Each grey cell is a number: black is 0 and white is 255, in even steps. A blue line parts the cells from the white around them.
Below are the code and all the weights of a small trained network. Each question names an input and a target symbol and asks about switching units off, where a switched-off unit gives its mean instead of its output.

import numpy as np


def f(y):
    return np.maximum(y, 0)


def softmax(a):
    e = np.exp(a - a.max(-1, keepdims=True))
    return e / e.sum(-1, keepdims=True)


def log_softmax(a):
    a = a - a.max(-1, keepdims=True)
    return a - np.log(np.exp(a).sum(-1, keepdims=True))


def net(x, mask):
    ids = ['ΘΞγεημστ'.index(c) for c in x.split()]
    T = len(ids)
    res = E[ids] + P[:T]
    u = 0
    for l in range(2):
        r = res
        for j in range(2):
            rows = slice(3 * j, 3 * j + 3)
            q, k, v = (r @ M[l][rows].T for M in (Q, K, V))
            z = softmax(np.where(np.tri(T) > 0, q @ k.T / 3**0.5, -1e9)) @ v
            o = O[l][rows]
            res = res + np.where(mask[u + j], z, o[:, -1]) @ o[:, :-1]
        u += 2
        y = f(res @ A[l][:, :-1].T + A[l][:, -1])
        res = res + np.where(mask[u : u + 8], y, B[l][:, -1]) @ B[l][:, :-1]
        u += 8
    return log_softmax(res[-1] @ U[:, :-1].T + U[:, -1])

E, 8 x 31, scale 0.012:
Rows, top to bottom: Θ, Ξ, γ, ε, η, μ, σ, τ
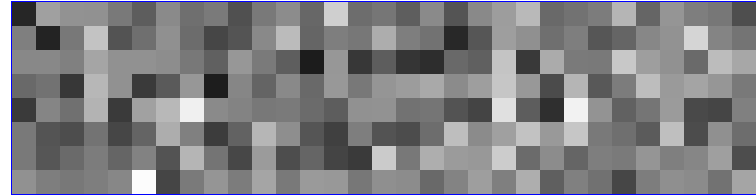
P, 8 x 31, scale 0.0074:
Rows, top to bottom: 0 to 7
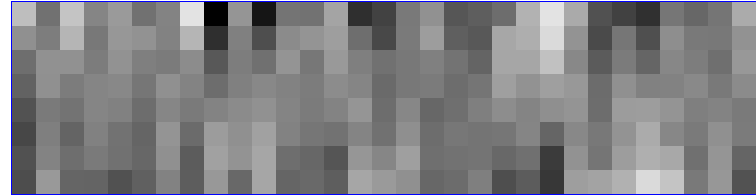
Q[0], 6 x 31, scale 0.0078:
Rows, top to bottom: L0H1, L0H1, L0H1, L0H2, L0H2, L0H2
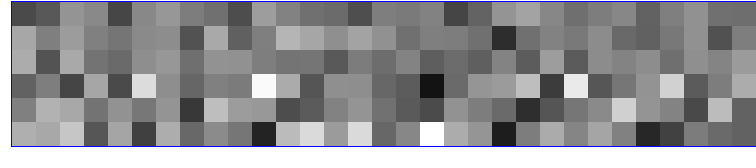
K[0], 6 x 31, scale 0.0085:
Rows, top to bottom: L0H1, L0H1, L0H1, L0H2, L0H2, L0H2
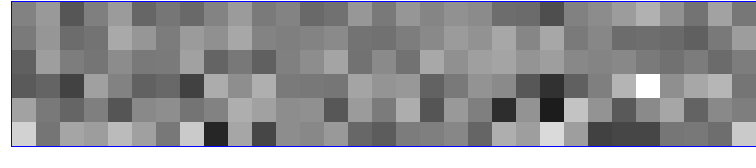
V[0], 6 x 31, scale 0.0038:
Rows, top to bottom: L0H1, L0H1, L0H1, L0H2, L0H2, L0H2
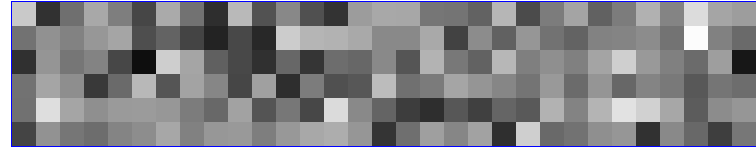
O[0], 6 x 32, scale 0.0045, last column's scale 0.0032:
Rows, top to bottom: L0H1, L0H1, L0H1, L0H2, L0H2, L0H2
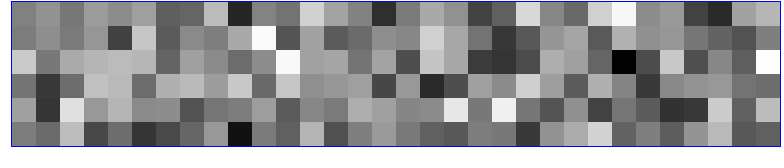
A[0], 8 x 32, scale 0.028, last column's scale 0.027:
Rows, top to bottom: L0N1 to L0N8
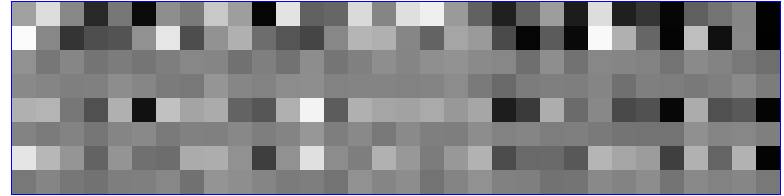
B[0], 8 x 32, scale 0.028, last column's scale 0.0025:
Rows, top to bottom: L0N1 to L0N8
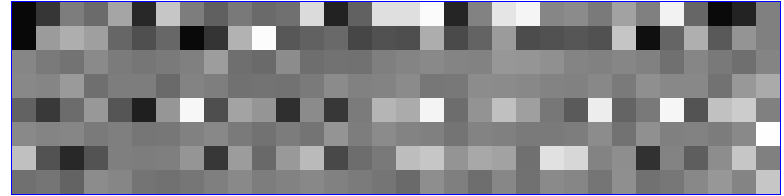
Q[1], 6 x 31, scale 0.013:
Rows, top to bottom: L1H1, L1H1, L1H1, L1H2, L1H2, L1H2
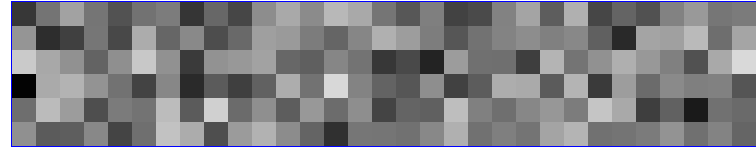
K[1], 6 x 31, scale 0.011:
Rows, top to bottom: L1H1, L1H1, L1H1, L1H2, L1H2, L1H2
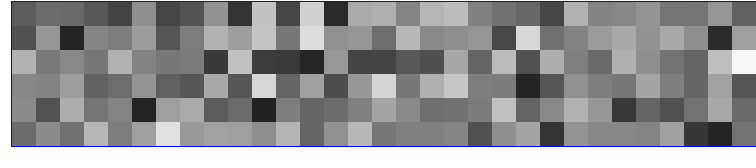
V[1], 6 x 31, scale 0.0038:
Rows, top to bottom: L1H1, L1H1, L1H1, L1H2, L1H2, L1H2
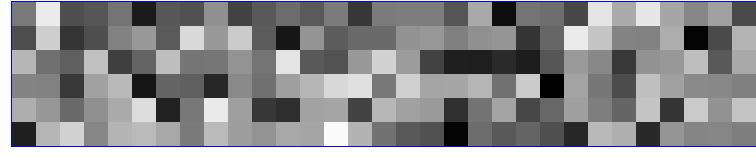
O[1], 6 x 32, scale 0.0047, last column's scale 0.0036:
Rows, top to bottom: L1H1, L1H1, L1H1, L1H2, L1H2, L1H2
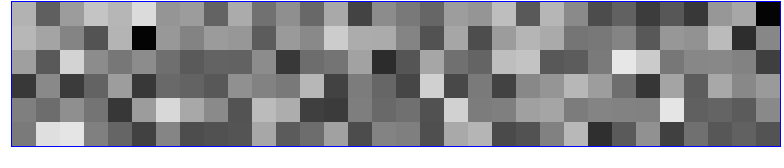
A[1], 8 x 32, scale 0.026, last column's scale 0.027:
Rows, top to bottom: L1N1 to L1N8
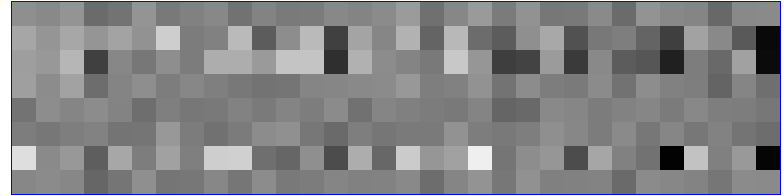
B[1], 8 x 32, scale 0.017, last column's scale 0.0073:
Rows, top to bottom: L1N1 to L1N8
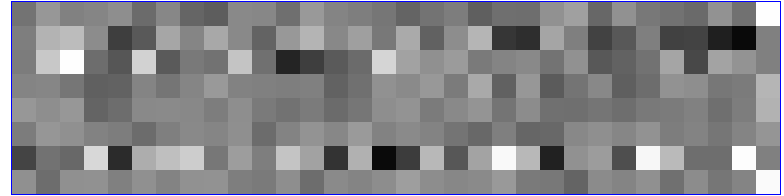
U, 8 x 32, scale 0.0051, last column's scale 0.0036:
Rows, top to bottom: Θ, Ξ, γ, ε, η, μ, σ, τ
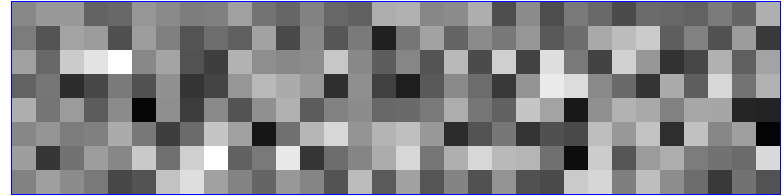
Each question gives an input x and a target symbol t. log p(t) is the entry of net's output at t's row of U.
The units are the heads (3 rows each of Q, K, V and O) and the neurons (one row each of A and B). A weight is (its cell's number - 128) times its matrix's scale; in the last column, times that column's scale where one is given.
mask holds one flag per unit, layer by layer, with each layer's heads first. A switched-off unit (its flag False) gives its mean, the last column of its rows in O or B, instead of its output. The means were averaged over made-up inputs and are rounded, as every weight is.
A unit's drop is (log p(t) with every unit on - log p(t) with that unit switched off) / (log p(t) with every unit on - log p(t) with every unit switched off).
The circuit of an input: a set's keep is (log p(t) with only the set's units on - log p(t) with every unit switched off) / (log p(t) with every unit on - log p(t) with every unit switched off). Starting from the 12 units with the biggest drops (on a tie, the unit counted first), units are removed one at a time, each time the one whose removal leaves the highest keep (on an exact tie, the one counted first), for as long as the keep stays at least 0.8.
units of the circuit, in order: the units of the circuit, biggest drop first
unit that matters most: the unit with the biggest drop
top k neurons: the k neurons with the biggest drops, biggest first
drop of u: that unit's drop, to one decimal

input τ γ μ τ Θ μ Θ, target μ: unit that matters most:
L1H2
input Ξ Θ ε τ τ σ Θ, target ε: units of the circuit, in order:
[L0H2; L1H2]
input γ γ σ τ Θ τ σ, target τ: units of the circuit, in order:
[L0H2; L1H2; L1N6; L0N6]
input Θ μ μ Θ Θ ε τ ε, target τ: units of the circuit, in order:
[L1H2; L1N6; L0N4]
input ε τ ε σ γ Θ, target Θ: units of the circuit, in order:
[L0H2; L1H2; L1N5]
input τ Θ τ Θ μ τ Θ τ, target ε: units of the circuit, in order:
[L0N8; L0H1; L1N8]
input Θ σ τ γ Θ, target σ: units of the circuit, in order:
[L1H2; L1N1]
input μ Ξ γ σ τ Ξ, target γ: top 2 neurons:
[L1N4; L0N8]
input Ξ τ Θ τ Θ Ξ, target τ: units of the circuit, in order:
[L1N6; L1H2; L0N6]
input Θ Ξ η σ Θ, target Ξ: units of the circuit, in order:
[L0H2; L1H1]
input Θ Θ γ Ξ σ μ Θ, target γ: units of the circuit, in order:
[L0H2; L1N4; L1H1]
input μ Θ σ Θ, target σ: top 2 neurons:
[L1N1; L0N3]
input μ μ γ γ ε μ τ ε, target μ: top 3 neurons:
[L0N4; L0N6; L1N1]
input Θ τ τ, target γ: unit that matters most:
L0H1
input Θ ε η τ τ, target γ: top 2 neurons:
[L1N1; L1N8]
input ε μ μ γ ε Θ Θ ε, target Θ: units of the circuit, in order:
[L1H2; L1N5]
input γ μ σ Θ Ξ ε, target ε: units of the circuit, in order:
[L1H2; L0H1]
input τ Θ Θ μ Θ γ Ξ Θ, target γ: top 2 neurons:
[L1N1; L1N4]
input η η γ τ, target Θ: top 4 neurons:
[L1N1; L1N4; L1N8; L0N6]
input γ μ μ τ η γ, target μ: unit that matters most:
L0H2
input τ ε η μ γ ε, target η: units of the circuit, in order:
[L1H1; L0H1]
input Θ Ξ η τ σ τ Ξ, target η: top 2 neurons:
[L0N6; L0N4]
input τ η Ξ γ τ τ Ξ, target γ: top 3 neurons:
[L0N6; L1N1; L1N4]
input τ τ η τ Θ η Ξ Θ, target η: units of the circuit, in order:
[L0H2; L1H1]
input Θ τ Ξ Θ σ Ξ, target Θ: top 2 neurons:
[L1N5; L1N8]
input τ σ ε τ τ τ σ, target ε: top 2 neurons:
[L1N8; L0N6]
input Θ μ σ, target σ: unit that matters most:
L1N1
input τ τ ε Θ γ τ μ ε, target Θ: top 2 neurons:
[L0N6; L1N5]
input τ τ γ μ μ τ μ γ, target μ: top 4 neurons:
[L0N6; L0N4; L1N1; L1N4]
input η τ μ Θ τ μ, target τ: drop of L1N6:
0.7
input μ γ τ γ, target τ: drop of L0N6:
0.2
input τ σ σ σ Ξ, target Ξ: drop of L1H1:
1.0
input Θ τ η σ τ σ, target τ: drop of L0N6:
0.3
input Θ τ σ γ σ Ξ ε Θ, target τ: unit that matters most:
L0H2
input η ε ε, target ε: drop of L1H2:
0.6
